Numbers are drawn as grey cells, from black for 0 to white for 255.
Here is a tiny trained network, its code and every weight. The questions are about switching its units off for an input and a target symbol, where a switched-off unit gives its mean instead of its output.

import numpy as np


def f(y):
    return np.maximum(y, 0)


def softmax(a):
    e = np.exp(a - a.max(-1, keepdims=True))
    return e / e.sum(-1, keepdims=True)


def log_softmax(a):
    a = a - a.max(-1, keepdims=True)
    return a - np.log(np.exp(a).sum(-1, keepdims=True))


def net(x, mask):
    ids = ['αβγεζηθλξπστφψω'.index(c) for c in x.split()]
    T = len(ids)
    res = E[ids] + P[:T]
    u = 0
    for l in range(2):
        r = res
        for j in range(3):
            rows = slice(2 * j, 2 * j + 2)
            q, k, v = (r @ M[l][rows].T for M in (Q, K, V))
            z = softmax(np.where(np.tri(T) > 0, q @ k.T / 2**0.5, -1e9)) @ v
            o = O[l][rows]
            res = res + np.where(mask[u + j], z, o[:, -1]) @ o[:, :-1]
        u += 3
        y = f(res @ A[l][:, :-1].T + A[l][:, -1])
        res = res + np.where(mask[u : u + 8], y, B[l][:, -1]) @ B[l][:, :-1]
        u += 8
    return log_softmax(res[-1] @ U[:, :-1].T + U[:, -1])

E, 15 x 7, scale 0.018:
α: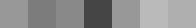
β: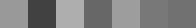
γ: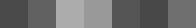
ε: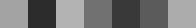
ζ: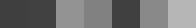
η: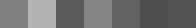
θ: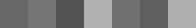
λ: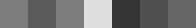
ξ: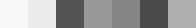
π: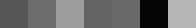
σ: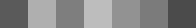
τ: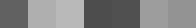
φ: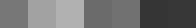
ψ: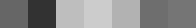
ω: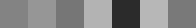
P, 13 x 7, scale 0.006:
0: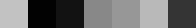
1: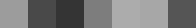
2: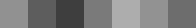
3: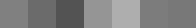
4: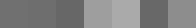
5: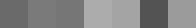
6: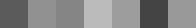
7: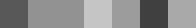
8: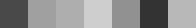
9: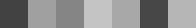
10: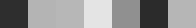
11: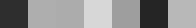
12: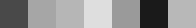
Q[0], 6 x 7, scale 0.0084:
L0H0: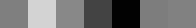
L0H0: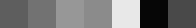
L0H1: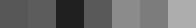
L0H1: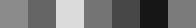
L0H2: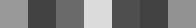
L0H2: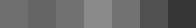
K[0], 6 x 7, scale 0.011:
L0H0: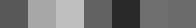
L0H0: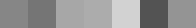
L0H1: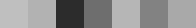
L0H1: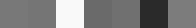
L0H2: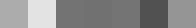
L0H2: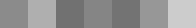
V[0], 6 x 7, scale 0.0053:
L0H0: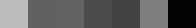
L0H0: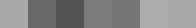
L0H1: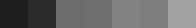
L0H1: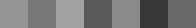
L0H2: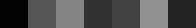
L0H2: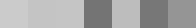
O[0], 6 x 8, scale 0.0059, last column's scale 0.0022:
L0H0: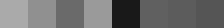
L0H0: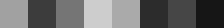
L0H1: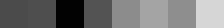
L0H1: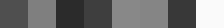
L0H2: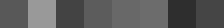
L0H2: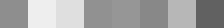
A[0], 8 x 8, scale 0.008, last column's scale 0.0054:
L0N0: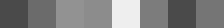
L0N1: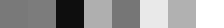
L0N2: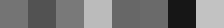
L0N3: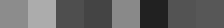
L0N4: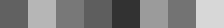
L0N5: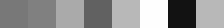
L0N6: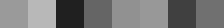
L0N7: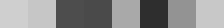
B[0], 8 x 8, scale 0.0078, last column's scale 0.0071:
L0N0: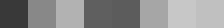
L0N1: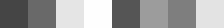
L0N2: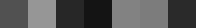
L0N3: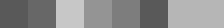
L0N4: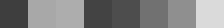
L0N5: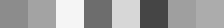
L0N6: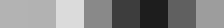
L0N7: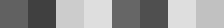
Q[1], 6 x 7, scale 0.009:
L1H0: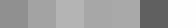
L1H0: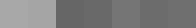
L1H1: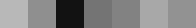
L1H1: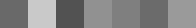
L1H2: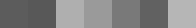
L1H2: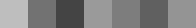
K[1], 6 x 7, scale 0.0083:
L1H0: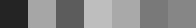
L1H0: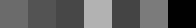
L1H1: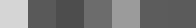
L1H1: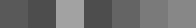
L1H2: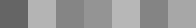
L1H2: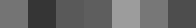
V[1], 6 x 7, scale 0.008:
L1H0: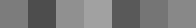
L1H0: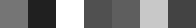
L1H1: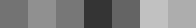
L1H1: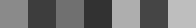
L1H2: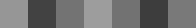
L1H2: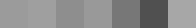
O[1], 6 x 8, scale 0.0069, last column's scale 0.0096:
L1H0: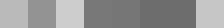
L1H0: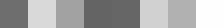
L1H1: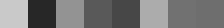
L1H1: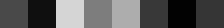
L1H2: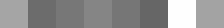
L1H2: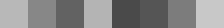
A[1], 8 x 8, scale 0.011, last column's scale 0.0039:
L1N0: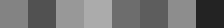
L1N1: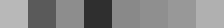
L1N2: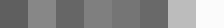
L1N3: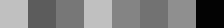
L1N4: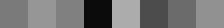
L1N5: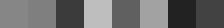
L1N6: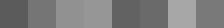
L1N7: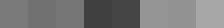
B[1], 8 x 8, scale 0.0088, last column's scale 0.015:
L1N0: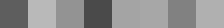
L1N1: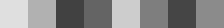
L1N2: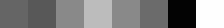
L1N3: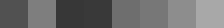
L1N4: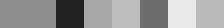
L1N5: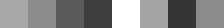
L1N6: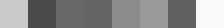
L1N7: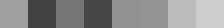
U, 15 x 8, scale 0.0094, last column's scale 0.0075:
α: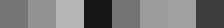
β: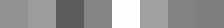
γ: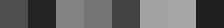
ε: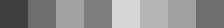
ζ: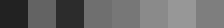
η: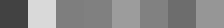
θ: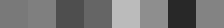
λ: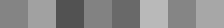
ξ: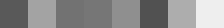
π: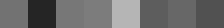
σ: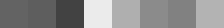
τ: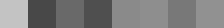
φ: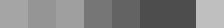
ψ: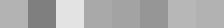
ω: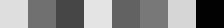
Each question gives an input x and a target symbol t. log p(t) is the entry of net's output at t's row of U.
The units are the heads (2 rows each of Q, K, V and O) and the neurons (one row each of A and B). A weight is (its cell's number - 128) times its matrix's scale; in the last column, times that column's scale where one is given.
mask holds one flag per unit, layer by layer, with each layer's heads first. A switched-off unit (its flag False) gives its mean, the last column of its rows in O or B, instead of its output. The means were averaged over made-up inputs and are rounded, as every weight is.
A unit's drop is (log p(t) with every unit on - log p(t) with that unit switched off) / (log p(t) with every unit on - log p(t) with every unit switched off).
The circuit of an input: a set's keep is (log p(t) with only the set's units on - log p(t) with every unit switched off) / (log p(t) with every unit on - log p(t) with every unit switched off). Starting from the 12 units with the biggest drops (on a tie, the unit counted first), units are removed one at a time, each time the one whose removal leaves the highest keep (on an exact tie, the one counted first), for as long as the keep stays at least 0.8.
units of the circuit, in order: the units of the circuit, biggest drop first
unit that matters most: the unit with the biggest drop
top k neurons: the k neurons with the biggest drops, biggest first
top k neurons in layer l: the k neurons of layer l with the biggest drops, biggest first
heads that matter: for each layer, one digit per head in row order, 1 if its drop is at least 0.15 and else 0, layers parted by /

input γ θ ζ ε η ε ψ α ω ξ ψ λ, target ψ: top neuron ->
[L0N0]
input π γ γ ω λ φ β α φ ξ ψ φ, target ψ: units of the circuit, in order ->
[L0H2; L0N2]
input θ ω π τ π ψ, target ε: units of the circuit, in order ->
[L0H0; L0N0]
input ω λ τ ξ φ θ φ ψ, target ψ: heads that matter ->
101 / 000
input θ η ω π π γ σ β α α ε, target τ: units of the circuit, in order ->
[L0N1; L1N1; L1N7]
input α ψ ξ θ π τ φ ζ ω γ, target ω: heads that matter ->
001 / 011
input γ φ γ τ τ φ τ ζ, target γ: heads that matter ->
000 / 010
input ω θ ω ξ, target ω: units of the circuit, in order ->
[L0N1; L1H1]
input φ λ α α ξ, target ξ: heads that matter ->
001 / 100
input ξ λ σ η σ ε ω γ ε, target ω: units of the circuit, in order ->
[L1H1; L0N1]
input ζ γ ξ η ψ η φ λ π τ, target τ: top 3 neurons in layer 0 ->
[L0N4; L0N7; L0N1]
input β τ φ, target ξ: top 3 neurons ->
[L1N4; L0N2; L0N1]
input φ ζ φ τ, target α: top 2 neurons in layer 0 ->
[L0N4; L0N2]
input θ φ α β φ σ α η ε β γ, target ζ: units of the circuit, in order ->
[L0H1; L0N5; L1H0]
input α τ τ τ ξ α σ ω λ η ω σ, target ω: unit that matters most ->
L1H2
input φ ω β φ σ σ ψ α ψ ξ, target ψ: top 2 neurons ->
[L0N0; L0N6]
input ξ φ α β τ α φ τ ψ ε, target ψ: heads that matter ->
101 / 100
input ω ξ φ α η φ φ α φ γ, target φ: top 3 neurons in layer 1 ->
[L1N4; L1N7; L1N2]
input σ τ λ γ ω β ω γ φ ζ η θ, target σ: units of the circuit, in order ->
[L1N2; L0N1]
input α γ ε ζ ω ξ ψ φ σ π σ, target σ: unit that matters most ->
L1N2
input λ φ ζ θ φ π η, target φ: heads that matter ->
000 / 000
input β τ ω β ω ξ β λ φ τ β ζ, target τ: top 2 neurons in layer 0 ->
[L0N7; L0N4]
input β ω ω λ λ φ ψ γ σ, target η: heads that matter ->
000 / 001
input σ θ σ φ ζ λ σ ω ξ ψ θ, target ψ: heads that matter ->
111 / 000
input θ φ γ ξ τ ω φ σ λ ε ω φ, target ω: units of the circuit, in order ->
[L1H1; L0N1; L0N7; L1H2]
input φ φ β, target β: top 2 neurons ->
[L0N1; L1N4]
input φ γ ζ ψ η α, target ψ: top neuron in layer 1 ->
[L1N3]
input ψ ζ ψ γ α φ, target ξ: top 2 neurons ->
[L1N4; L0N1]
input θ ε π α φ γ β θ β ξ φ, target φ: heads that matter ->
000 / 001
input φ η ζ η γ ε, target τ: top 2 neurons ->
[L1N1; L1N7]
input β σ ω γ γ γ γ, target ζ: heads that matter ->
001 / 000
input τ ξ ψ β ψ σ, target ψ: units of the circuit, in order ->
[L0H2; L0N2]
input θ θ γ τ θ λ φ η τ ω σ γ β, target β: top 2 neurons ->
[L0N1; L1N1]
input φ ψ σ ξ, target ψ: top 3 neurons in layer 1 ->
[L1N0; L1N6; L1N4]
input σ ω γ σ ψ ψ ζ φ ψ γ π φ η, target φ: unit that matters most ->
L0N7
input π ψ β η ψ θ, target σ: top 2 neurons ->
[L0N1; L0N4]
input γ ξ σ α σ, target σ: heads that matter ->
001 / 111
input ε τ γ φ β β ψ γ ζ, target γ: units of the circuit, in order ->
[L1H1; L1N7; L0N4]
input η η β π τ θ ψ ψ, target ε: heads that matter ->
100 / 001
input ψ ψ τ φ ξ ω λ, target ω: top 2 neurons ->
[L0N1; L0N2]
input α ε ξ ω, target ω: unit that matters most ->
L1H1
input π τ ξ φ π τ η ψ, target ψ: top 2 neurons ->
[L0N0; L0N2]
